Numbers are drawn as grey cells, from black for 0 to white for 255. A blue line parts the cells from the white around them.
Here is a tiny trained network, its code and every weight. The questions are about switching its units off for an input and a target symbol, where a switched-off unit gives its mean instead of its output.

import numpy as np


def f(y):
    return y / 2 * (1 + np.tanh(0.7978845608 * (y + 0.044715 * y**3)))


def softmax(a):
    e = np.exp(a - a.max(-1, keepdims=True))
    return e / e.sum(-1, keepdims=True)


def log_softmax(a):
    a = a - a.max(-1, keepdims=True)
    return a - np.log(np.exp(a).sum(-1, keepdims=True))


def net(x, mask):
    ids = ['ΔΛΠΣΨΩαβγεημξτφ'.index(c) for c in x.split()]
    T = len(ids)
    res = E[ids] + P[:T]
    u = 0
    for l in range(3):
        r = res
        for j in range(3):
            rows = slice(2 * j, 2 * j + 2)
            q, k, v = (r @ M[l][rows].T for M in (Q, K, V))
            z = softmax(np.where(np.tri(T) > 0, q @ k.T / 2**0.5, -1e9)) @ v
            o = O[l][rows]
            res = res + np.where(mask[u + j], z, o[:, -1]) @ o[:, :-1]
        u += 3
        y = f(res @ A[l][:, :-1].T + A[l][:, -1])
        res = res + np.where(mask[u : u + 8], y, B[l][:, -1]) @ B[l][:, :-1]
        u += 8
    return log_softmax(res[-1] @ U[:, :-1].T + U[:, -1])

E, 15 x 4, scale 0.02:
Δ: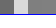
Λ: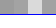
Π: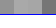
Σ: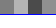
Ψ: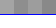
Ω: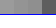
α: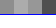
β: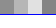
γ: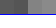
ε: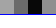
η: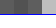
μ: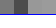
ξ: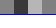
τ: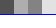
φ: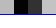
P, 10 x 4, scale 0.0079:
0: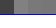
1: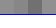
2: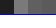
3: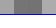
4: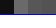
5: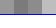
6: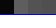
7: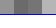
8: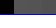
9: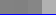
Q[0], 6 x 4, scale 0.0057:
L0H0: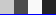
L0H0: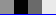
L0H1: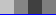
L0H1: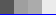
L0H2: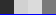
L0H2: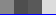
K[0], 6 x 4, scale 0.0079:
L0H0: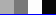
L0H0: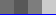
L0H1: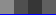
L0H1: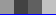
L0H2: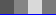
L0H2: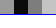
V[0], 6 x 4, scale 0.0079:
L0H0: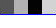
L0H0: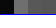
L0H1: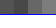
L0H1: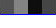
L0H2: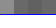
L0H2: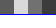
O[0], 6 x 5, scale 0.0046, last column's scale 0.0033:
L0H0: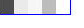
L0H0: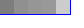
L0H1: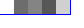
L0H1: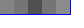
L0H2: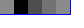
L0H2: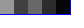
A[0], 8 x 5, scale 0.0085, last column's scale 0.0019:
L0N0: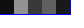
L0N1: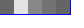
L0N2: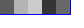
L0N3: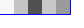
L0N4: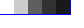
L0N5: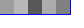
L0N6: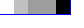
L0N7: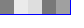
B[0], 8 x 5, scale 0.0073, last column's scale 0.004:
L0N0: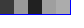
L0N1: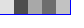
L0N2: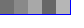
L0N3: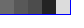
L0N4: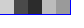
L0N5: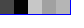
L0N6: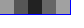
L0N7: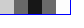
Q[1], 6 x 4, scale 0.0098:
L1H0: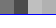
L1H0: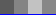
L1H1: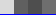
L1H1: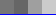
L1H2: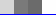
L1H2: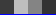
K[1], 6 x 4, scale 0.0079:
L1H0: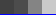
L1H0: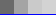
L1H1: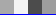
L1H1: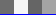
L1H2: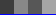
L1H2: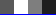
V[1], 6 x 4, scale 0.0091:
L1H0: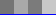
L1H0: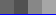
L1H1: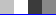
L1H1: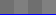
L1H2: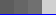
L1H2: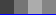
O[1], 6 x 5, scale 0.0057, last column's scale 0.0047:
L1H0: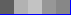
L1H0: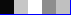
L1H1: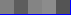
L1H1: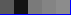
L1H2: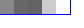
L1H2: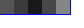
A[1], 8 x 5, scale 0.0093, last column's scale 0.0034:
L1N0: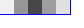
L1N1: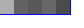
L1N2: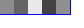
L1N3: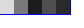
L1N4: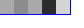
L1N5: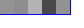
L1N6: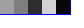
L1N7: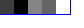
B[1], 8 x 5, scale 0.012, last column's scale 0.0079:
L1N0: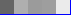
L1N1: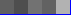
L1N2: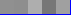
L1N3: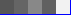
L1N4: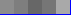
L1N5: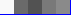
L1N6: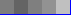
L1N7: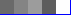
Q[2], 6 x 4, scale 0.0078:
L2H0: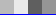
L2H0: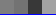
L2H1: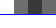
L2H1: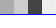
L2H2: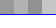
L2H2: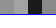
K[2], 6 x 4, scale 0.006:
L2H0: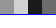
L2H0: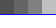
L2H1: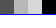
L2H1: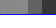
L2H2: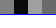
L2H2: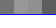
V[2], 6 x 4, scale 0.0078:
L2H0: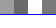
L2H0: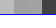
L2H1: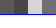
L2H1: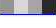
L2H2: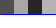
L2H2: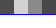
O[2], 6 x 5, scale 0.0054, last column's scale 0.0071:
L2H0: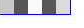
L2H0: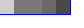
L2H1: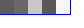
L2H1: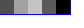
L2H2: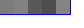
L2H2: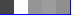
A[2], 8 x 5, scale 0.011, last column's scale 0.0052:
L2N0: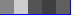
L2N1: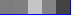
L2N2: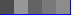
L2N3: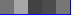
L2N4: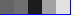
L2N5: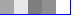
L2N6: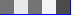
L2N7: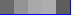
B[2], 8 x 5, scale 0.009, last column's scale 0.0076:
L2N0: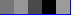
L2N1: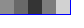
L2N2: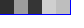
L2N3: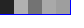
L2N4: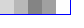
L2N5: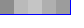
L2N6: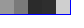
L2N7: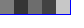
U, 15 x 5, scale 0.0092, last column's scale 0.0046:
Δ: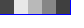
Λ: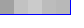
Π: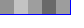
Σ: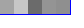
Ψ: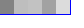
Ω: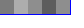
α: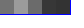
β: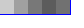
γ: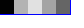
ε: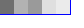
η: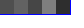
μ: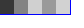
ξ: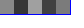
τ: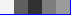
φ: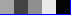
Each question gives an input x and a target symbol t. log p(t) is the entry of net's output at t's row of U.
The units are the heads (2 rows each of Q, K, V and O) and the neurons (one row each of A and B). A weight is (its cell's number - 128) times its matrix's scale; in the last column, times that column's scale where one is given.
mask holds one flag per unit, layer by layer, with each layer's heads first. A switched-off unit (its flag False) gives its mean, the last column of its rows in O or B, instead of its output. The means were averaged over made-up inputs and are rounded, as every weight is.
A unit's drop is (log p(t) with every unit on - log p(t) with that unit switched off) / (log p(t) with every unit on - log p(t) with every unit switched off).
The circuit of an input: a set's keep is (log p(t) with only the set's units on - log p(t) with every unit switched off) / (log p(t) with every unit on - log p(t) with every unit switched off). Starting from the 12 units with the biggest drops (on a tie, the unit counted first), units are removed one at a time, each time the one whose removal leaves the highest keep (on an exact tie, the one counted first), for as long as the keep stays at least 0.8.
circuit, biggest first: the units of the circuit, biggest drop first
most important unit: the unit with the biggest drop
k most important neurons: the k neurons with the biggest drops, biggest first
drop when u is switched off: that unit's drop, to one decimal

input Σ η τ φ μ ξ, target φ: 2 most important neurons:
L1N3; L2N6
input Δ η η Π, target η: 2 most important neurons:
L1N3; L0N7
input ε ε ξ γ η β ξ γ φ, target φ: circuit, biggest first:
L1H2; L0H2; L1N6
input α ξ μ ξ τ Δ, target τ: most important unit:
L0N7
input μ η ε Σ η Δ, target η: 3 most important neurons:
L0N7; L1N3; L0N3
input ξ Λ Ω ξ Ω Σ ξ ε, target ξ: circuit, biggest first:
L0N3; L2H0; L1N7; L0N5
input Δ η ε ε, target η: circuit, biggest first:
L1N3; L2H0
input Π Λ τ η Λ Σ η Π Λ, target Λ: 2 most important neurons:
L2N5; L1N3
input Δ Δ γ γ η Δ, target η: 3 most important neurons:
L0N7; L1N3; L1N1
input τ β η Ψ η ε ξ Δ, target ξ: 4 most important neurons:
L0N1; L0N7; L1N3; L0N3
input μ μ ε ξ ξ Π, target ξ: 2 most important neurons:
L0N3; L0N6
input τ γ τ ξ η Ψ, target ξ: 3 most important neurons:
L0N3; L1N3; L0N6
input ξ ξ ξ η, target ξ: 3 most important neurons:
L2N7; L0N7; L0N0
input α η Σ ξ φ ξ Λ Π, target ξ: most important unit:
L1H0
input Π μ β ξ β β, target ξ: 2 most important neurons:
L0N7; L1N3
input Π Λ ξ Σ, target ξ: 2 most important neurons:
L0N3; L0N1
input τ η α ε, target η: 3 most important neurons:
L0N3; L1N7; L1N3
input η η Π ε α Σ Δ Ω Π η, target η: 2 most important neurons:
L2N6; L0N3
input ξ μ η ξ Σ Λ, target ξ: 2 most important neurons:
L0N3; L0N6
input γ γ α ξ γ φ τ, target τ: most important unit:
L2N6
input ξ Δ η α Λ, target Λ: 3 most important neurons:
L2N5; L1N3; L0N3
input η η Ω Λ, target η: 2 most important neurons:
L1N3; L0N6
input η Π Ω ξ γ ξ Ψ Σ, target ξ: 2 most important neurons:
L0N3; L0N7
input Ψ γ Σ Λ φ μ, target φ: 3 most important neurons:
L1N0; L1N3; L1N6
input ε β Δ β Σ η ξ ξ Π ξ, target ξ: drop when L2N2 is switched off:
0.1
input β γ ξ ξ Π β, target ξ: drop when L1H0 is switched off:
0.2
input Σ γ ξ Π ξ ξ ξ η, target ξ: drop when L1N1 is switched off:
0.1
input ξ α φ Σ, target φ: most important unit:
L1H2
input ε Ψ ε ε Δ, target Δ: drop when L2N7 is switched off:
0.2
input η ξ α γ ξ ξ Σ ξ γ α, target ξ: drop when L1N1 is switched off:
0.2
